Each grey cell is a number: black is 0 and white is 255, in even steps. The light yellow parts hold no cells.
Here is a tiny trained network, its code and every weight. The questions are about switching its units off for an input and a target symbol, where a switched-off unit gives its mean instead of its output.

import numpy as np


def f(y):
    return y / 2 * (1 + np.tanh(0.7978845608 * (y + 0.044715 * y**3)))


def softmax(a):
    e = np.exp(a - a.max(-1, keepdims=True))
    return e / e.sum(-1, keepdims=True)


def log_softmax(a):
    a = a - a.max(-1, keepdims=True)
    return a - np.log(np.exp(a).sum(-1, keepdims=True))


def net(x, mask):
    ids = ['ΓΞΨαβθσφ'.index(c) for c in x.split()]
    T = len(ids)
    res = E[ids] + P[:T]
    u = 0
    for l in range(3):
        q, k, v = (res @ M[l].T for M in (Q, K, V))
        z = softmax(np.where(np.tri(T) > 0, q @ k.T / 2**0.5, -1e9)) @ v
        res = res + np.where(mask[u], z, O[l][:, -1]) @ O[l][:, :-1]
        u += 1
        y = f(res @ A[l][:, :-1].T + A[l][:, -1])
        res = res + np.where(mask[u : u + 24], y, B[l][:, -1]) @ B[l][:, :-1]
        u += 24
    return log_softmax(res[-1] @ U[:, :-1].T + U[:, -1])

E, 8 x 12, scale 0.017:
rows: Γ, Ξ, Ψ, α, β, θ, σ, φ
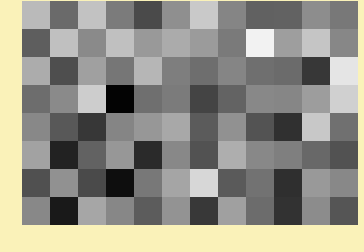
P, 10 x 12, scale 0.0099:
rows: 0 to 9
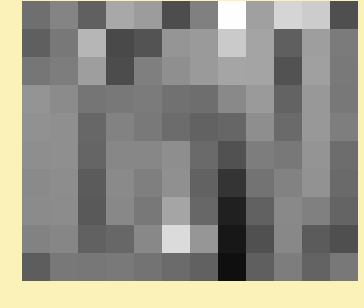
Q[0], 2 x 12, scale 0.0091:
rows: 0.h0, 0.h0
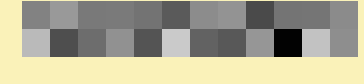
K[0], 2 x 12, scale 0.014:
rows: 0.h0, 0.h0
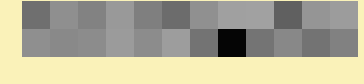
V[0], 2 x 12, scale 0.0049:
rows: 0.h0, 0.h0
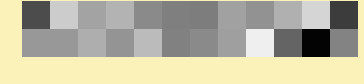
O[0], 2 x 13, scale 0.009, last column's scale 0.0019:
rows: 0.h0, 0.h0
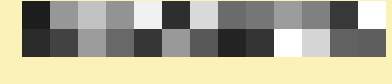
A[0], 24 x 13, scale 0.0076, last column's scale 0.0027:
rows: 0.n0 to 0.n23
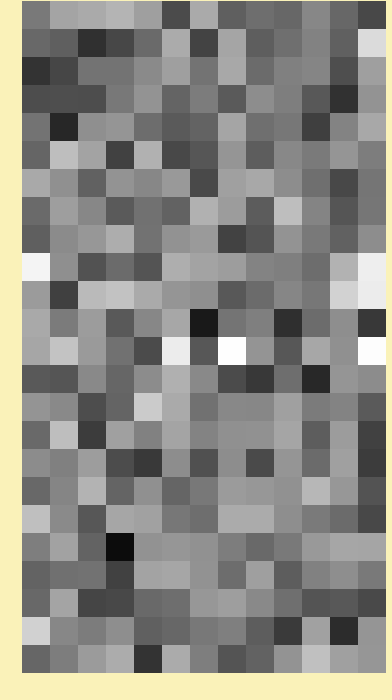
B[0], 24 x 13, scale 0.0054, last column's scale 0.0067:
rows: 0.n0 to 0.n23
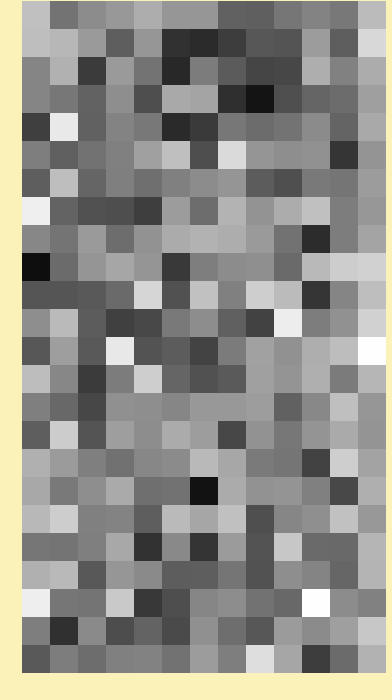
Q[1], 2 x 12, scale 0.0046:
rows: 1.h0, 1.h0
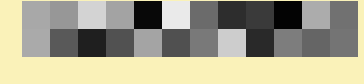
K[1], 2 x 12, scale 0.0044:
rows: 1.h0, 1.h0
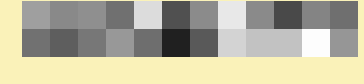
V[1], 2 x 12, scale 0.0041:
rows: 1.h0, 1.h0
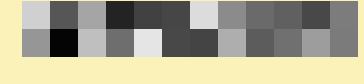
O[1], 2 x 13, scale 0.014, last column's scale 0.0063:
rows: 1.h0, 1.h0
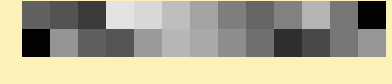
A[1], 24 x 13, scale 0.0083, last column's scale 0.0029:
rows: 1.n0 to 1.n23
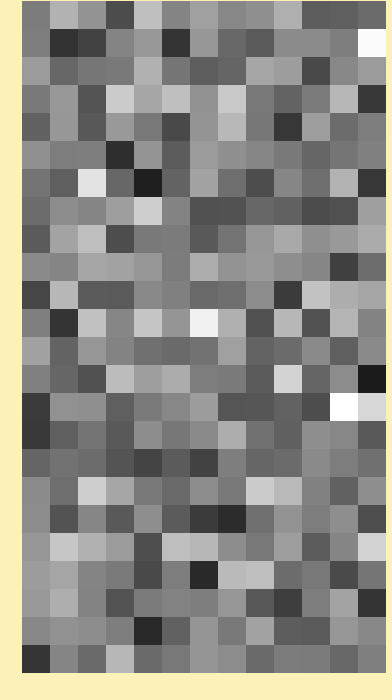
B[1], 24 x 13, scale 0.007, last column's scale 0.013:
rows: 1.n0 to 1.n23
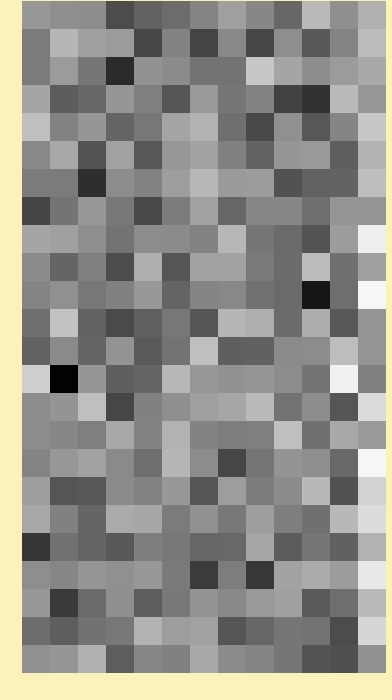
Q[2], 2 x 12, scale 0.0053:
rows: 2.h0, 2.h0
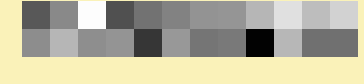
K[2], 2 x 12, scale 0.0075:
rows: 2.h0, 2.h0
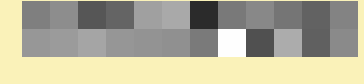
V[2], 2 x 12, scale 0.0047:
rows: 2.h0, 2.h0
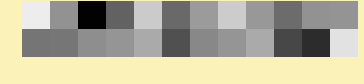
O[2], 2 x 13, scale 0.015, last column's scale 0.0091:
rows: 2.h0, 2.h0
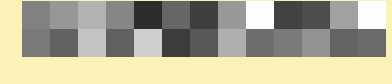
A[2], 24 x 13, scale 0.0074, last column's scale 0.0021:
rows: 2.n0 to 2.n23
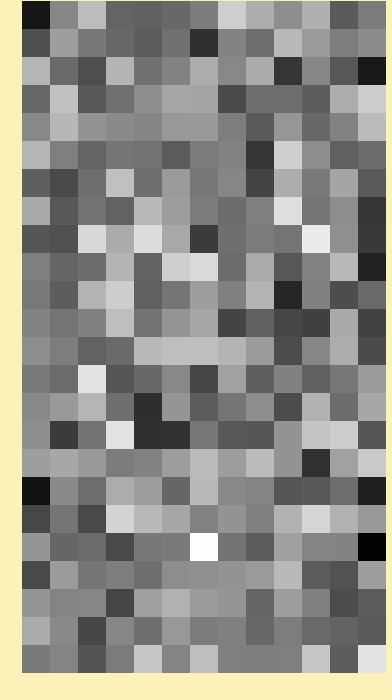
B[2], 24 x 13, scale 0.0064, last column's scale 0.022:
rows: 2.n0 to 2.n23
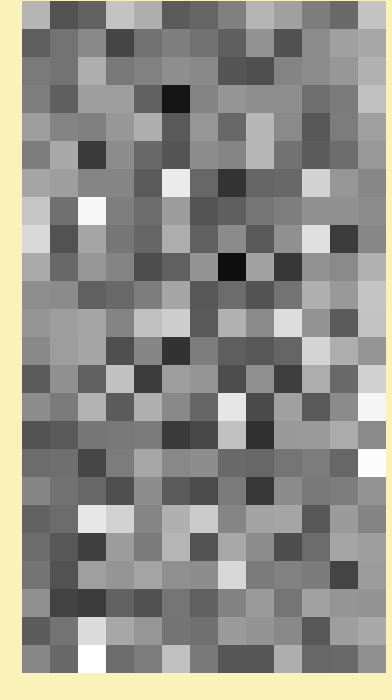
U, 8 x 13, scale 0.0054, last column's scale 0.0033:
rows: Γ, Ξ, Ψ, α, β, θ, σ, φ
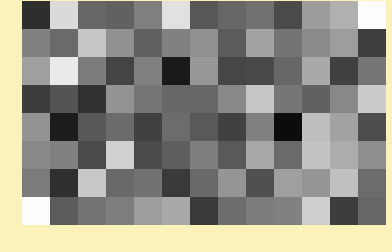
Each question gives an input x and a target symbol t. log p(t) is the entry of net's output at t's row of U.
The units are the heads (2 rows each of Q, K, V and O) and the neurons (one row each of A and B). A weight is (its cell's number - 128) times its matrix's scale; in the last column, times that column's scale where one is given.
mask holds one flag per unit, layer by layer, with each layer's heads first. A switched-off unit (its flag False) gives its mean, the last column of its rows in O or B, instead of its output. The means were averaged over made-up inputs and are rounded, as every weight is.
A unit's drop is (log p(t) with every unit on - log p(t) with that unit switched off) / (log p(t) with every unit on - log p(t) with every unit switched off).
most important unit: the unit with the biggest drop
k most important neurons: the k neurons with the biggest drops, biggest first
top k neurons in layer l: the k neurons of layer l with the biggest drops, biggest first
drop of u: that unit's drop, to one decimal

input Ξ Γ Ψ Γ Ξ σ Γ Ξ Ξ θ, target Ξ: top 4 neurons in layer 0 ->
(0.n3 0.n17 0.n7 0.n5)
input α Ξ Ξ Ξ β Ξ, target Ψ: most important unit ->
0.h0
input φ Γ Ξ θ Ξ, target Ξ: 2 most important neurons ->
(0.n3 2.n18)
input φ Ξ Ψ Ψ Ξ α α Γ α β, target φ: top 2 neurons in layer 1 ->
(1.n16 1.n18)
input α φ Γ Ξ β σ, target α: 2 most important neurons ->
(2.n19 1.n10)
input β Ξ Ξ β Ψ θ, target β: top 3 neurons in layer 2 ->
(2.n13 2.n11 2.n10)
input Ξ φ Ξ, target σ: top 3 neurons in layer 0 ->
(0.n3 0.n12 0.n17)
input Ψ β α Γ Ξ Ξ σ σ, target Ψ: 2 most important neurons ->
(1.n6 0.n20)
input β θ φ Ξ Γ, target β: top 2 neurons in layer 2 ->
(2.n11 2.n9)
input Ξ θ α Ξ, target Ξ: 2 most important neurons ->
(0.n3 0.n12)
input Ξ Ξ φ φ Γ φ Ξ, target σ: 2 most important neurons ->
(1.n16 1.n7)
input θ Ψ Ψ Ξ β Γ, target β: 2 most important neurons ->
(1.n6 2.n11)
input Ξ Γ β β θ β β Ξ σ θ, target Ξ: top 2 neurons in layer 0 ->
(0.n7 0.n17)
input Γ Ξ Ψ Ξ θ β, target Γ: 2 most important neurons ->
(1.n3 0.n7)
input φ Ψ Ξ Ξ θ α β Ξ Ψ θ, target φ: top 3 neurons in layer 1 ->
(1.n16 1.n18 1.n22)
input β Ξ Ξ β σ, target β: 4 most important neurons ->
(2.n13 0.n18 1.n3 2.n11)
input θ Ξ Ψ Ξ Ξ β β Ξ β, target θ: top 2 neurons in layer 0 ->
(0.n4 0.n18)
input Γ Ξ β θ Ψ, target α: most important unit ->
0.n10
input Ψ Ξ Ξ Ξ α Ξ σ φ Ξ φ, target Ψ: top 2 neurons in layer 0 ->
(0.n3 0.n4)
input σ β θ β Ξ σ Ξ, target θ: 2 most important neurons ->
(0.n12 0.n3)
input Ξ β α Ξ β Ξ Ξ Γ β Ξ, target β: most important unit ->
1.h0
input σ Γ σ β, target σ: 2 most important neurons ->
(2.n15 0.n19)
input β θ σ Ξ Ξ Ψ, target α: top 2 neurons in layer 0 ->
(0.n10 0.n1)
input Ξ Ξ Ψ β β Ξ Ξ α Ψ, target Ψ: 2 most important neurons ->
(0.n12 1.n5)
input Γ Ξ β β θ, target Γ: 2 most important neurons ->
(1.n3 1.n11)
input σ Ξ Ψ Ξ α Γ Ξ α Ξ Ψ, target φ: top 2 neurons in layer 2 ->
(2.n7 2.n3)
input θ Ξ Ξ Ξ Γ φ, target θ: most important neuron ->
(1.n18)
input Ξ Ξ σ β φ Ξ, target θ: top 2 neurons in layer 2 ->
(2.n14 2.n9)
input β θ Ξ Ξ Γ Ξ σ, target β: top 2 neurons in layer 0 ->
(0.n18 0.n19)
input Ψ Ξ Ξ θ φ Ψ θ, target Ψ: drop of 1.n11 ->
0.0
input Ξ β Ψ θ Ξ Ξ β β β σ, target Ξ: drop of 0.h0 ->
0.2
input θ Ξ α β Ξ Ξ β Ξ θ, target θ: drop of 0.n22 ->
0.0
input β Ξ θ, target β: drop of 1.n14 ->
0.1
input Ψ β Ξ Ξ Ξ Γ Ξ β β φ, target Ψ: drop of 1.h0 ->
0.1
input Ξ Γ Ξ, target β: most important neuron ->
(0.n9)
